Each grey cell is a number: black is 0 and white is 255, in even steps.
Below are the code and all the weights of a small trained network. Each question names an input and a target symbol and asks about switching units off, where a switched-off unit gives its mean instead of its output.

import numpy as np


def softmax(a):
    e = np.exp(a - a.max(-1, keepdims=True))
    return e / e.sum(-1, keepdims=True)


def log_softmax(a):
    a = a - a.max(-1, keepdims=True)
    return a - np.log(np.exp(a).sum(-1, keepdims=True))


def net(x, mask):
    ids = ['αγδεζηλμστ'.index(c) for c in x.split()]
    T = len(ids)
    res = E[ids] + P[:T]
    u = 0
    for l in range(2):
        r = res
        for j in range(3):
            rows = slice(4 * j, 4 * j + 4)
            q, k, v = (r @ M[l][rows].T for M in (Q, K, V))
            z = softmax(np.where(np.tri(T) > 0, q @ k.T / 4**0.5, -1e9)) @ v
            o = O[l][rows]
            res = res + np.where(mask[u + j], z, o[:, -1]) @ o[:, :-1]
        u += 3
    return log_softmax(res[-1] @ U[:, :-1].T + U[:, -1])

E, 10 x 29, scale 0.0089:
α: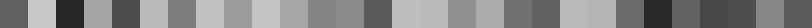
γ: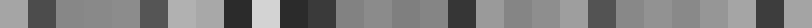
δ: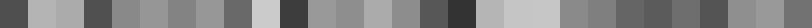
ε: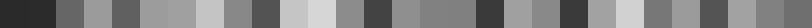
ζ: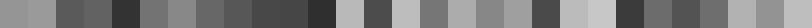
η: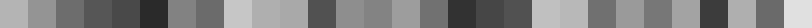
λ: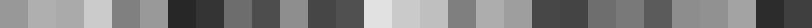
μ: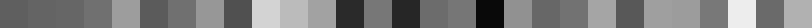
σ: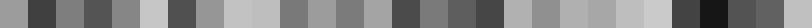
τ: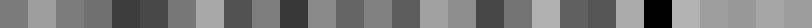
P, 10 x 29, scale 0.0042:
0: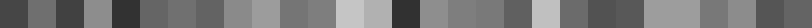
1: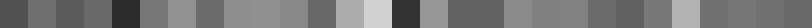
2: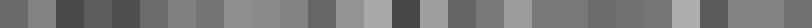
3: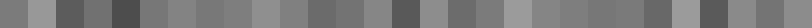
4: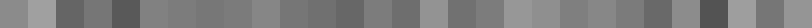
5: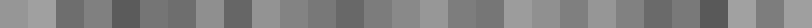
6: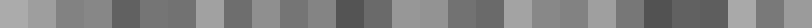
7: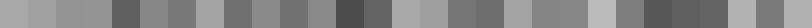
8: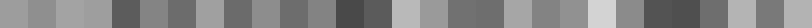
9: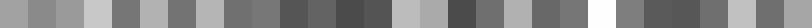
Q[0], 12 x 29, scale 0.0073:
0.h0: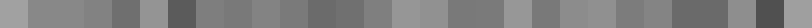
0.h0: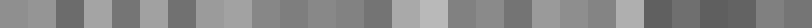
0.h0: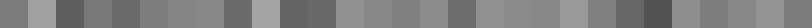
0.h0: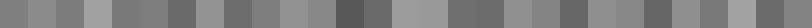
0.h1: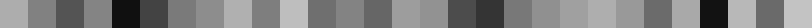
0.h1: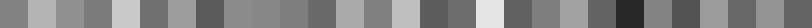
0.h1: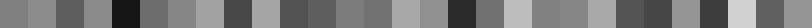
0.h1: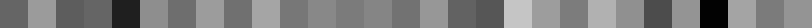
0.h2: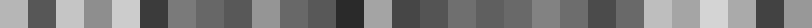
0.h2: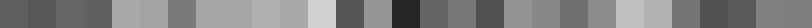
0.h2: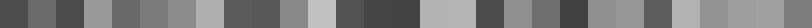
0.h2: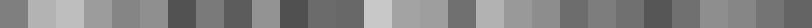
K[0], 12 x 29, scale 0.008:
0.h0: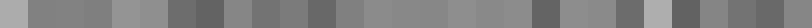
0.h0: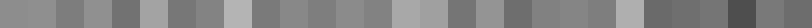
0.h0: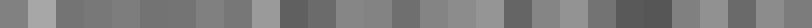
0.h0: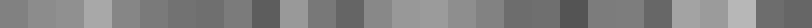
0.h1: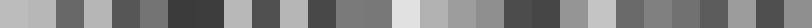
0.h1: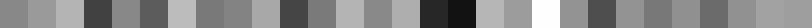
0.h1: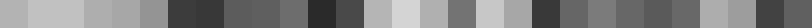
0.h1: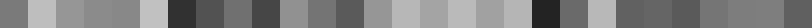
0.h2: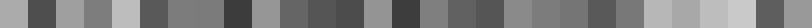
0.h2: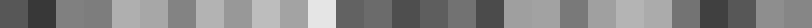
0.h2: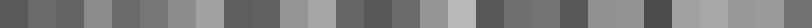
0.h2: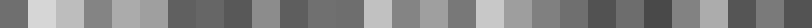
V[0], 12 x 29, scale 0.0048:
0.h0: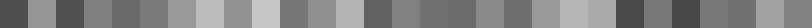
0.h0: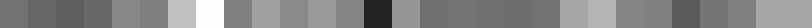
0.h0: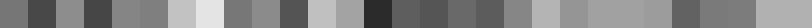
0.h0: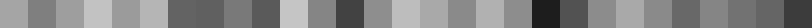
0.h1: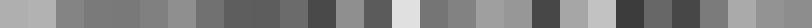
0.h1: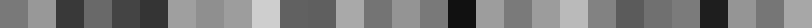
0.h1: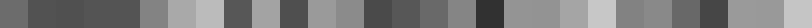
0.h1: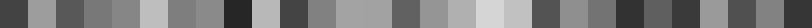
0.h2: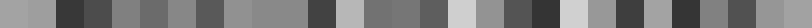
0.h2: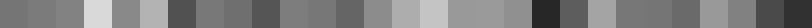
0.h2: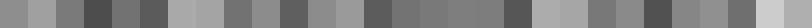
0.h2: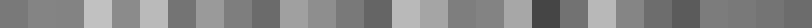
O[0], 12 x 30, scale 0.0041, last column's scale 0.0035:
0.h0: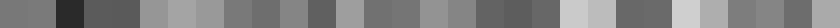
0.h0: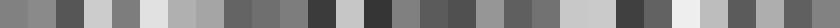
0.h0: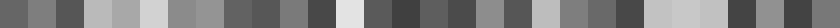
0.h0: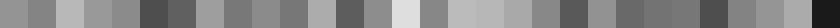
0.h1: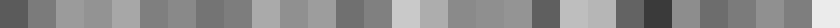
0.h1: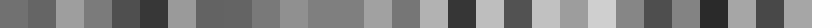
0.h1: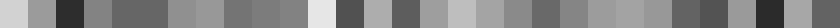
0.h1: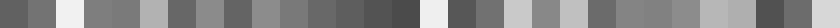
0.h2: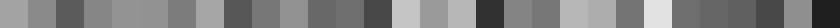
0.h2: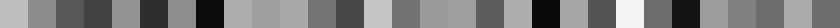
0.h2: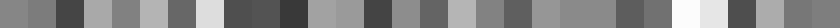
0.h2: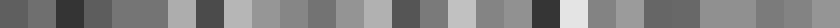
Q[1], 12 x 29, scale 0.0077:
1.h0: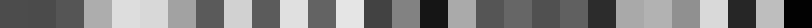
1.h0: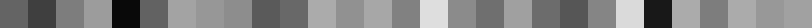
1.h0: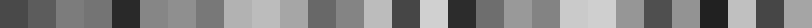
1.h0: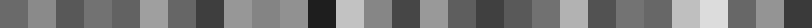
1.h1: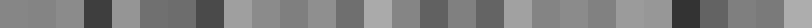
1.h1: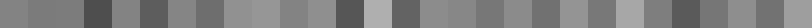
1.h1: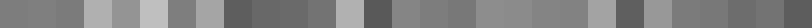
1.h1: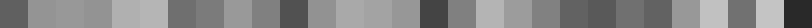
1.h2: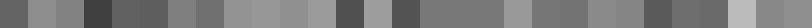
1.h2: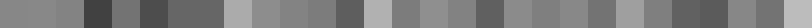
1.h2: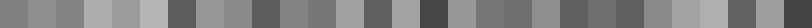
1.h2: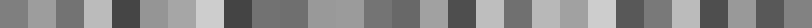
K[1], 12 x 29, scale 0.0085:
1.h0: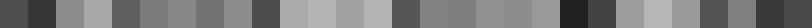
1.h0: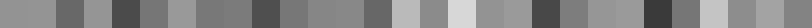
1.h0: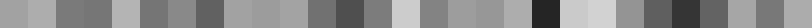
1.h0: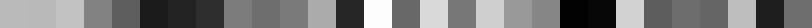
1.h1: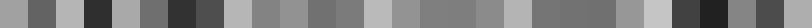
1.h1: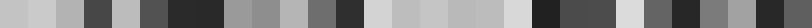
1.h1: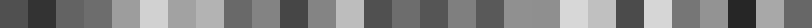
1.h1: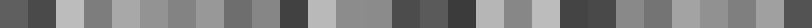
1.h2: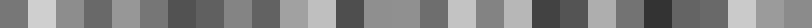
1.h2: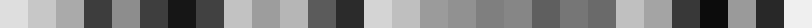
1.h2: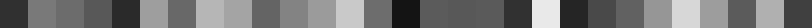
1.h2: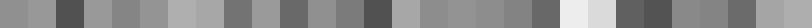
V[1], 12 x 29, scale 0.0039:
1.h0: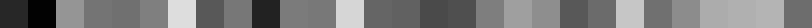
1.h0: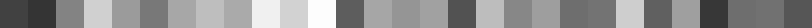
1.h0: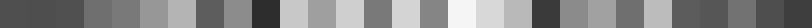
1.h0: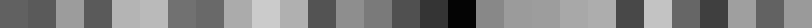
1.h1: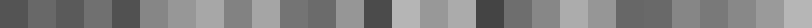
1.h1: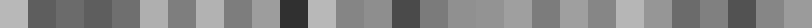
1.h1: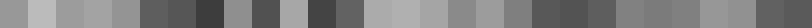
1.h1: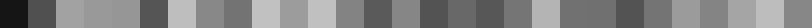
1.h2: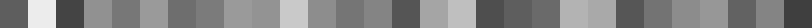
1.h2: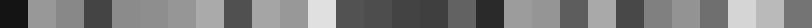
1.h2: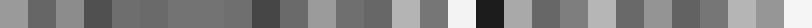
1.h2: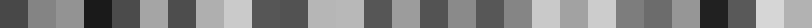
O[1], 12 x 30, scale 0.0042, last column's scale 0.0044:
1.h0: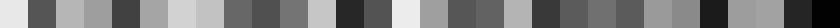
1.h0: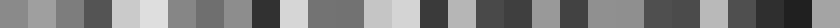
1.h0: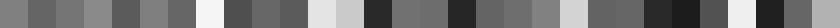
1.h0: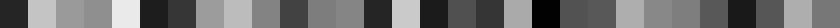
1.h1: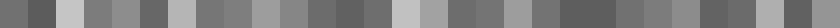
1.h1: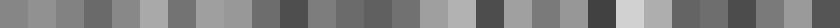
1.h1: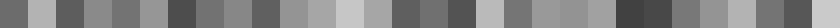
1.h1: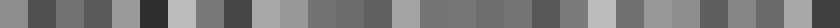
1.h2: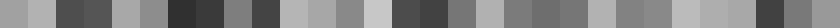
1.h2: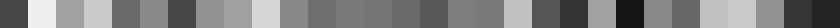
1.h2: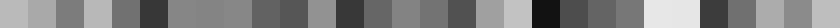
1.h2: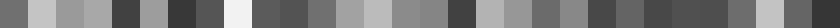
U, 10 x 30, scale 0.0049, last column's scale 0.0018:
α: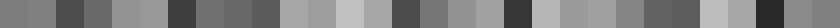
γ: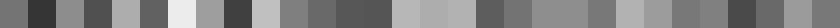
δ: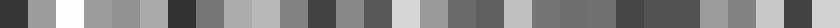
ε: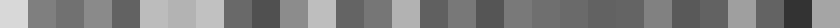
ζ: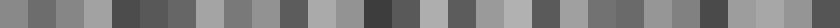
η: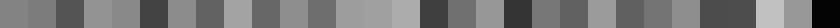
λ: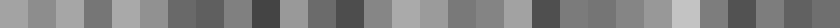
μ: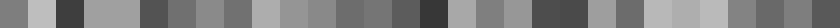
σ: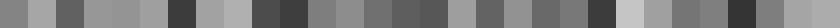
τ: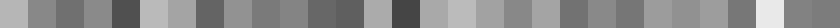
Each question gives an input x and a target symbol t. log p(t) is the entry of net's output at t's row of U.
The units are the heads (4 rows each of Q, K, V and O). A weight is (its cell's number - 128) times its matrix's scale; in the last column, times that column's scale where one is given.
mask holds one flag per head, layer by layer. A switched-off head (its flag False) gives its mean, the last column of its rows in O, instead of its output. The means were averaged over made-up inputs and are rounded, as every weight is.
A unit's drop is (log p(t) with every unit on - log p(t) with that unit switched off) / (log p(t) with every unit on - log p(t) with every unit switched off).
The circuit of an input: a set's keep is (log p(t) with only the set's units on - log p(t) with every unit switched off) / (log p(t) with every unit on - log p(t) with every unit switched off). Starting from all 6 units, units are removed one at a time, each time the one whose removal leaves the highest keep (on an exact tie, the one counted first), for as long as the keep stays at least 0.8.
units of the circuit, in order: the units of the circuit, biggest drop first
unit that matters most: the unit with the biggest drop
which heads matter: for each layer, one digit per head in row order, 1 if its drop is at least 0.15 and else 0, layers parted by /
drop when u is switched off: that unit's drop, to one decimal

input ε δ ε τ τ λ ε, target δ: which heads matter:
010 / 001
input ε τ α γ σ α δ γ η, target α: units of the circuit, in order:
[1.h2; 1.h0; 0.h2]
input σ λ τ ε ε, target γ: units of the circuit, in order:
[0.h0; 0.h2; 1.h2]
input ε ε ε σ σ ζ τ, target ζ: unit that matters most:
1.h0
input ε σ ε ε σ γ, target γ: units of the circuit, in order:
[1.h1; 1.h2; 0.h1]
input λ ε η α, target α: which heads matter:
101 / 110
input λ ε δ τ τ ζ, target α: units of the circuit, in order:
[0.h0; 1.h1]
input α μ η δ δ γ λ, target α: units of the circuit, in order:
[1.h1; 0.h2]
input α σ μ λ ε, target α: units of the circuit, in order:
[0.h2; 1.h1]
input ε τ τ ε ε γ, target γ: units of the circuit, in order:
[1.h1; 1.h2]
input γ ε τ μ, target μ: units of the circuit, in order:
[1.h2; 0.h1]
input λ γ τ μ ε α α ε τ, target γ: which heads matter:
111 / 001
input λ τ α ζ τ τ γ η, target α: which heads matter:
111 / 110
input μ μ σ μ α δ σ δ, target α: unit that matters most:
1.h2
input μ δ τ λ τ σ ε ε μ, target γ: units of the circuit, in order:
[1.h2; 0.h2]
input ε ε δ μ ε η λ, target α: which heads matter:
011 / 110
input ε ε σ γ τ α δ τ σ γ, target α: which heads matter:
010 / 101
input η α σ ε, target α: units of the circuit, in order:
[1.h2; 0.h2]
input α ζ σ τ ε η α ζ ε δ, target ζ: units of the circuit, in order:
[1.h0; 0.h2]
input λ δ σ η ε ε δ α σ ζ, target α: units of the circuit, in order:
[0.h2; 1.h1]
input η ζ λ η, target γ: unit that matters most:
0.h0
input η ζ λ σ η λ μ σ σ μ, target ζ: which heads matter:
101 / 111
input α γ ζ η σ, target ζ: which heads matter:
010 / 100
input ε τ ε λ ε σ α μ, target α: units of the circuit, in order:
[1.h1; 0.h2]
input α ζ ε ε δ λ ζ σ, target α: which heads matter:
111 / 110
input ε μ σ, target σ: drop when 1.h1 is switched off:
0.3
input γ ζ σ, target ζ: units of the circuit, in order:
[1.h0]
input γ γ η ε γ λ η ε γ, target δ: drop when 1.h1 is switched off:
-0.2
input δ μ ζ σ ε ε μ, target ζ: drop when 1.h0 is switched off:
0.6
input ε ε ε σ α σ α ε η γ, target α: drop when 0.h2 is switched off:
0.1
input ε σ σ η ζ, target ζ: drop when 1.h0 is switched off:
0.7
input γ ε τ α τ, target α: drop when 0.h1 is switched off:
0.2
